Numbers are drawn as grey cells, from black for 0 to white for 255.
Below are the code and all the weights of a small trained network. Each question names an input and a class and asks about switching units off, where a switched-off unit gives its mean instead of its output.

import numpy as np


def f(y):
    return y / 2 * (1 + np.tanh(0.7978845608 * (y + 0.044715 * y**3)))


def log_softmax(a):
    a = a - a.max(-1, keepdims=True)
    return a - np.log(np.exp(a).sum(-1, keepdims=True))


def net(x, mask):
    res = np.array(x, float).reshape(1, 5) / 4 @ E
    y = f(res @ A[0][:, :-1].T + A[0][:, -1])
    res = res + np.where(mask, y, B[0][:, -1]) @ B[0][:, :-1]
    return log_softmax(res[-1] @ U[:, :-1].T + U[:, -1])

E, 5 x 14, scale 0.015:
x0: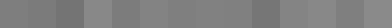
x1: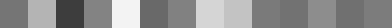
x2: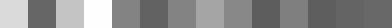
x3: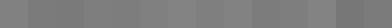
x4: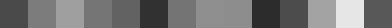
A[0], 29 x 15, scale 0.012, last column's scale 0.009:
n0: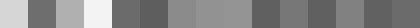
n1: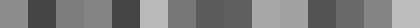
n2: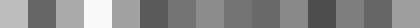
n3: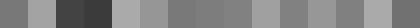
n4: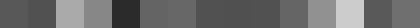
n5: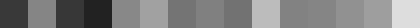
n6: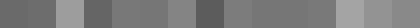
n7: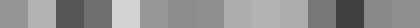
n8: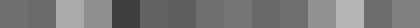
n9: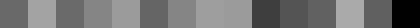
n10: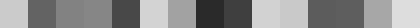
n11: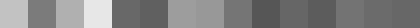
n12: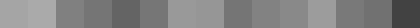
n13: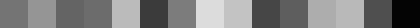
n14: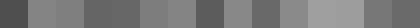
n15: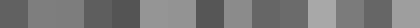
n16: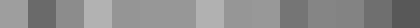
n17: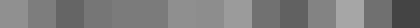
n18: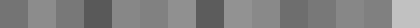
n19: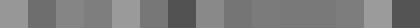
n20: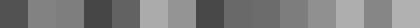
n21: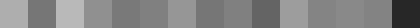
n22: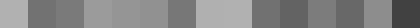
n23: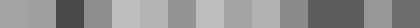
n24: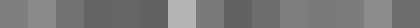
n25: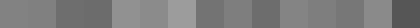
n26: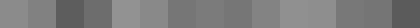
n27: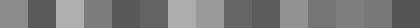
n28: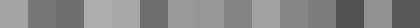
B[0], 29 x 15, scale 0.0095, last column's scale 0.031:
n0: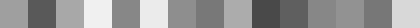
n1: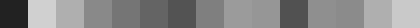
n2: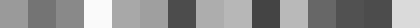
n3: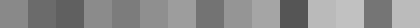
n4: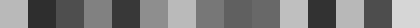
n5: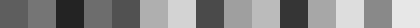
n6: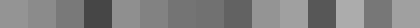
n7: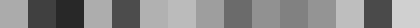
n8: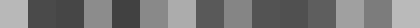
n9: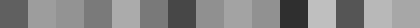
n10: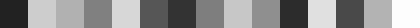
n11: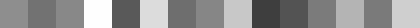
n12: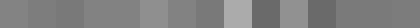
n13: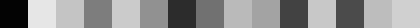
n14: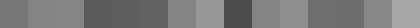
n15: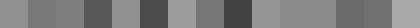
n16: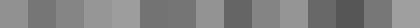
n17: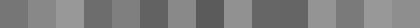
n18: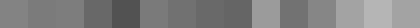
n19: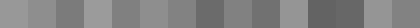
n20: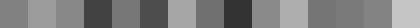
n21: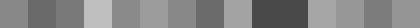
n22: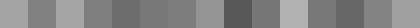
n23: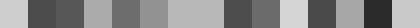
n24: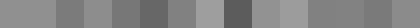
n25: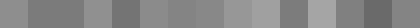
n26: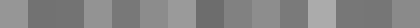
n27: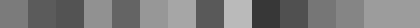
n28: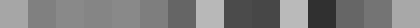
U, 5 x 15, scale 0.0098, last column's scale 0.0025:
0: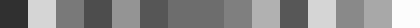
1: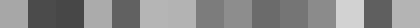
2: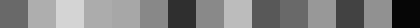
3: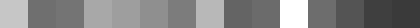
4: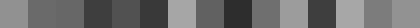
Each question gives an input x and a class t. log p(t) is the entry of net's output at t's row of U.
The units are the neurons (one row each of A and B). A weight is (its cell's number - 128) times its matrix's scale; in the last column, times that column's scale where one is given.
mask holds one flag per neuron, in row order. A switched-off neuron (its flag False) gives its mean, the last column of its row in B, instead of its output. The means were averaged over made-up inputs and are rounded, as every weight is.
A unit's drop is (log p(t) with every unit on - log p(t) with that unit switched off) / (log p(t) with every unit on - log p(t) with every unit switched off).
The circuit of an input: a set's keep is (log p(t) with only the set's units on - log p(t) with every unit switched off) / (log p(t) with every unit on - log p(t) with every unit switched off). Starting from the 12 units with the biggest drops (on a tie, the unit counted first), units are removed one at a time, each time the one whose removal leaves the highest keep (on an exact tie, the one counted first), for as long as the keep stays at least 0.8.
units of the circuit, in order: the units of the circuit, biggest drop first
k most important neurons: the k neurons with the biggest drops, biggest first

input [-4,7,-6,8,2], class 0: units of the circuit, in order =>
[n13]
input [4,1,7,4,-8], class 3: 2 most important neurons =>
[n23 n13]
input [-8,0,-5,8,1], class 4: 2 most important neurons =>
[n10 n13]
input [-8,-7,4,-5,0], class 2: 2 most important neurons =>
[n10 n5]
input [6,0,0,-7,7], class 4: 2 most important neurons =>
[n10 n4]
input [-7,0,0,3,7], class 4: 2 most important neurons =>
[n10 n4]
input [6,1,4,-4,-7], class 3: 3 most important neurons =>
[n23 n13 n7]
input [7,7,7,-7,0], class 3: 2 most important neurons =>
[n10 n23]
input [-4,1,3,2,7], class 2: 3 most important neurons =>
[n13 n5 n7]
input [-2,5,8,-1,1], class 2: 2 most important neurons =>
[n13 n4]
